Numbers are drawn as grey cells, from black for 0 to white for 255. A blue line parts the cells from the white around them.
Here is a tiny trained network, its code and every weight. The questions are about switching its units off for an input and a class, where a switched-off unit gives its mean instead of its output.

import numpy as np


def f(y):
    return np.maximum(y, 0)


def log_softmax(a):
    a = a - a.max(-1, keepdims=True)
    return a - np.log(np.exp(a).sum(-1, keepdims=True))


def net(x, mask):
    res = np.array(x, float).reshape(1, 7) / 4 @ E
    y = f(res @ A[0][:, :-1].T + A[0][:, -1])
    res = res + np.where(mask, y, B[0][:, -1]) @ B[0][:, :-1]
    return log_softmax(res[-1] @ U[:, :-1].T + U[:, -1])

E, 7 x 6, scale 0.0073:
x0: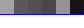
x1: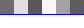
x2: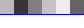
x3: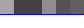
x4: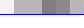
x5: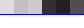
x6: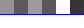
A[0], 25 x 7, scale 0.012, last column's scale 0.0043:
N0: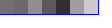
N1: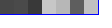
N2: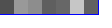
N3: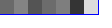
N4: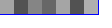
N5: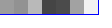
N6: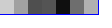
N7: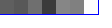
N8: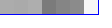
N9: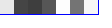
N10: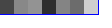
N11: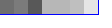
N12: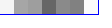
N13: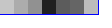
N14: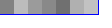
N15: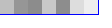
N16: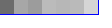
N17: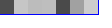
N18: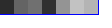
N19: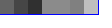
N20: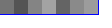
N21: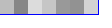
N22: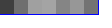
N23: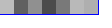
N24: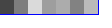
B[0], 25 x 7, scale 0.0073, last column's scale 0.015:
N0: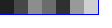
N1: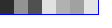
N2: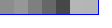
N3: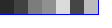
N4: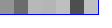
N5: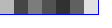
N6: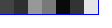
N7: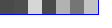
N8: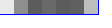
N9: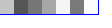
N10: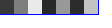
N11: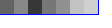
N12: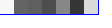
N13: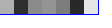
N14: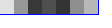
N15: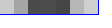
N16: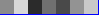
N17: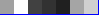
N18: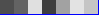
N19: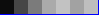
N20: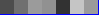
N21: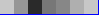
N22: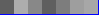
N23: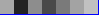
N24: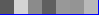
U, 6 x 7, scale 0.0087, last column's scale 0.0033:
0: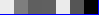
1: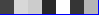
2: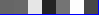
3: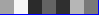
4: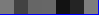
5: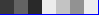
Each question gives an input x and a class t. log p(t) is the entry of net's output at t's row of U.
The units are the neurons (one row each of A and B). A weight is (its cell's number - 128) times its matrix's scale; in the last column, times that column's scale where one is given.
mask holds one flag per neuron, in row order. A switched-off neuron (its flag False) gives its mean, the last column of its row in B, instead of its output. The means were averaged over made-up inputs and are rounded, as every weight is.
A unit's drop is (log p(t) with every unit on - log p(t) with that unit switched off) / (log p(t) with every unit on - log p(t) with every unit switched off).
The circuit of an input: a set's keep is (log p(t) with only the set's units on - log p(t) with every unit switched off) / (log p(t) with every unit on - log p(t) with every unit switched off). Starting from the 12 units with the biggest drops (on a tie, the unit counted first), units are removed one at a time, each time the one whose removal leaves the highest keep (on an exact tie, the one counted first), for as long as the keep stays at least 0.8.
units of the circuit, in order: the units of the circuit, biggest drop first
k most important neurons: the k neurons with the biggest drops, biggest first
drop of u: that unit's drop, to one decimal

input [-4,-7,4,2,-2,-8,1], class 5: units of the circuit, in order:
(N1)
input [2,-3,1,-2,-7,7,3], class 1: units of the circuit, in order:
(N10; N7)
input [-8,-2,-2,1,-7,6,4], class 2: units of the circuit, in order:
(N12; N18)
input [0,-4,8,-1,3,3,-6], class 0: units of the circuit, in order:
(N21; N12)
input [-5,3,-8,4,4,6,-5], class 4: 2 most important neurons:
(N6; N13)
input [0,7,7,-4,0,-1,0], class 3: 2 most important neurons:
(N16; N15)
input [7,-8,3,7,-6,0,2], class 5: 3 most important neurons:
(N19; N1; N9)
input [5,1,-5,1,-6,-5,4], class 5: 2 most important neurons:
(N1; N19)
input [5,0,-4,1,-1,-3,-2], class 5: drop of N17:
0.1
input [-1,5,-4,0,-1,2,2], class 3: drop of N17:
0.2
